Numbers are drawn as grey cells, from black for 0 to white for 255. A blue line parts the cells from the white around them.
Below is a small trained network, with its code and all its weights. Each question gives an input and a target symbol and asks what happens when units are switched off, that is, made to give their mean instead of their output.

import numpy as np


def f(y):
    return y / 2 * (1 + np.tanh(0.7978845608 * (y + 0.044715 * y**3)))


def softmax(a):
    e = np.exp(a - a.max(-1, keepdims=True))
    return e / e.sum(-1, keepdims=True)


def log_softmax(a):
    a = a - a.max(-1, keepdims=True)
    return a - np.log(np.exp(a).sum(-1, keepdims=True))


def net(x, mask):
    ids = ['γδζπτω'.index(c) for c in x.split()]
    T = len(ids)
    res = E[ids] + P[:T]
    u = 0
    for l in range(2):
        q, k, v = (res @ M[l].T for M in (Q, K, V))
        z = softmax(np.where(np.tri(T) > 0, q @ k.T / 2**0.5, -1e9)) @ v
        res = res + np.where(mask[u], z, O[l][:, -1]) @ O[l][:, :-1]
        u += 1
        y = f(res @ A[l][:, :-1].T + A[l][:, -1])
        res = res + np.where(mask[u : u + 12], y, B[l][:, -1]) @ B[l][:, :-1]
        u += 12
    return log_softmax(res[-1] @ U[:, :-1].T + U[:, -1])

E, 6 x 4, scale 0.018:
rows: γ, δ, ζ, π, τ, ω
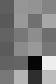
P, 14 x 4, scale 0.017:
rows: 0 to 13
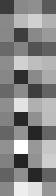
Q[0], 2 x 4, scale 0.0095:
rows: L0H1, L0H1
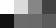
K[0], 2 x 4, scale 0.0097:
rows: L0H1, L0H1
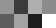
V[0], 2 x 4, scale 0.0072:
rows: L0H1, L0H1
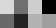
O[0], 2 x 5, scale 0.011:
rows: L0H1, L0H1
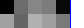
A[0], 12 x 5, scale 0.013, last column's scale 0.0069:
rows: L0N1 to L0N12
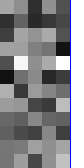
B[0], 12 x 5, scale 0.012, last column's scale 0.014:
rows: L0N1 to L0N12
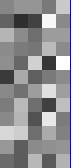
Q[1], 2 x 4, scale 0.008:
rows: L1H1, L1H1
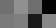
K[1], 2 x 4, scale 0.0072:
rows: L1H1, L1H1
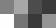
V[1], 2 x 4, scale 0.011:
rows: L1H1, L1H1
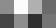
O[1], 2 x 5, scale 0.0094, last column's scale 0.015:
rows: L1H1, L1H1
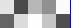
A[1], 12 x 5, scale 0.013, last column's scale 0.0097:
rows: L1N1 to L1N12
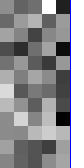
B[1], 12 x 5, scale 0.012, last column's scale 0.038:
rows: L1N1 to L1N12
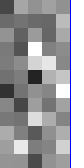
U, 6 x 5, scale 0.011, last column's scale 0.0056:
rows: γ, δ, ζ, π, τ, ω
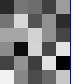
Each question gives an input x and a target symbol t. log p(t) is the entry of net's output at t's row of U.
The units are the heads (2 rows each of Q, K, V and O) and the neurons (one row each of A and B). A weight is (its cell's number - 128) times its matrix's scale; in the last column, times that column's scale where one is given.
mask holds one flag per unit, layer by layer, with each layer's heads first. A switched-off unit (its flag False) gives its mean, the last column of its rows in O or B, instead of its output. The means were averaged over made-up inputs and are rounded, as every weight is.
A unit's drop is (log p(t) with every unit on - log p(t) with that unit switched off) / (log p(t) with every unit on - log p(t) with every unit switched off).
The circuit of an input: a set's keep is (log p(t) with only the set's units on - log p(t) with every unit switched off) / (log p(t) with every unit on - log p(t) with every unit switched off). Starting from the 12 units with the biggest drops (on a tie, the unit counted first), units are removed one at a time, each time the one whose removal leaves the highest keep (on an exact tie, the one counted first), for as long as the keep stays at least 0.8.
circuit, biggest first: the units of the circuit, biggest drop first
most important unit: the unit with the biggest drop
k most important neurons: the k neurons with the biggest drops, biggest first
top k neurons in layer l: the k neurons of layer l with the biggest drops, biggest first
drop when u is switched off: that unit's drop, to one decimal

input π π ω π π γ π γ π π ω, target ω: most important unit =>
L0N6
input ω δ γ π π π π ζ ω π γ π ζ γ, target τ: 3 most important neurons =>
(L1N6; L1N7; L0N12)
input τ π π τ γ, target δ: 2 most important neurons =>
(L1N11; L1N7)
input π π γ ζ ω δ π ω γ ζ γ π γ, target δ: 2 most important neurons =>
(L1N6; L0N8)
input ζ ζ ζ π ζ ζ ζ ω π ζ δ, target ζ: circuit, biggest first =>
(L1H1; L0H1; L0N6)
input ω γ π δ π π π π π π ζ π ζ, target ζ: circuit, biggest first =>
(L0N8; L1N5)
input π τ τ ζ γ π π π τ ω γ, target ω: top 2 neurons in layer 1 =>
(L1N7; L1N10)
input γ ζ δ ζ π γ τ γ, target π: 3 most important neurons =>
(L0N5; L1N11; L0N6)
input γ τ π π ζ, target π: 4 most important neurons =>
(L1N11; L0N5; L0N6; L1N12)
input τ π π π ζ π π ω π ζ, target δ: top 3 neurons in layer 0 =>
(L0N8; L0N12; L0N7)
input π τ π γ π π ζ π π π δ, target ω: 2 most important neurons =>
(L0N6; L1N7)
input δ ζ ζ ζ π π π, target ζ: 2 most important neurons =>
(L1N7; L1N6)
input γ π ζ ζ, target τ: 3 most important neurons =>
(L0N2; L0N5; L1N5)
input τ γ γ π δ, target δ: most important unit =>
L1N11
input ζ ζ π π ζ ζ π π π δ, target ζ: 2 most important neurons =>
(L1N5; L0N12)
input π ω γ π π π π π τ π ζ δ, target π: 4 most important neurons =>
(L0N5; L1N4; L1N6; L0N8)
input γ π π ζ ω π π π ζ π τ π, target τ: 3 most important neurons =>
(L0N7; L1N7; L1N1)
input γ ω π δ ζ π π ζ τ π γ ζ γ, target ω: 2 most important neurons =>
(L0N5; L1N6)
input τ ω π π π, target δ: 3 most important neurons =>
(L1N11; L1N7; L0N5)
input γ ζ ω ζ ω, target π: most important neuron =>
(L0N5)
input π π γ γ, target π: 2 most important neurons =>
(L1N11; L1N6)
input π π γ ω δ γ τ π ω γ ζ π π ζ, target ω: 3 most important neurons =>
(L1N7; L0N6; L1N10)
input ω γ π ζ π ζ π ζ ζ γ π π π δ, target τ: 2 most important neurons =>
(L1N6; L1N7)
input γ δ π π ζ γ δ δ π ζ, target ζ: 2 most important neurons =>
(L1N6; L1N5)
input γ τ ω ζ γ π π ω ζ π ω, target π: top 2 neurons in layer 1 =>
(L1N11; L1N12)
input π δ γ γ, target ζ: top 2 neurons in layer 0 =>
(L0N8; L0N2)
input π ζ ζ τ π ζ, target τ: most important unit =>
L0N7
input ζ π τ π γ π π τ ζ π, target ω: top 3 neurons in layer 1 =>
(L1N6; L1N11; L1N8)
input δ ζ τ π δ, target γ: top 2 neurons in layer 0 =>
(L0N5; L0N3)
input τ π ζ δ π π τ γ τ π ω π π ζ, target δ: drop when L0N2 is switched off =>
0.0
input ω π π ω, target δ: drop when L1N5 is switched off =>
-0.1
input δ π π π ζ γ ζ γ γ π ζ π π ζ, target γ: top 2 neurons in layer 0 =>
(L0N2; L0N5)
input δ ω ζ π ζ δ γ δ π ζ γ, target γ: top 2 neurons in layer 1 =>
(L1N7; L1N6)
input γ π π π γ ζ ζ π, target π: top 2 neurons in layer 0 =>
(L0N5; L0N6)
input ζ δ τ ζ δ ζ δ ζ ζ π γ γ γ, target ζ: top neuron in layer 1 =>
(L1N7)
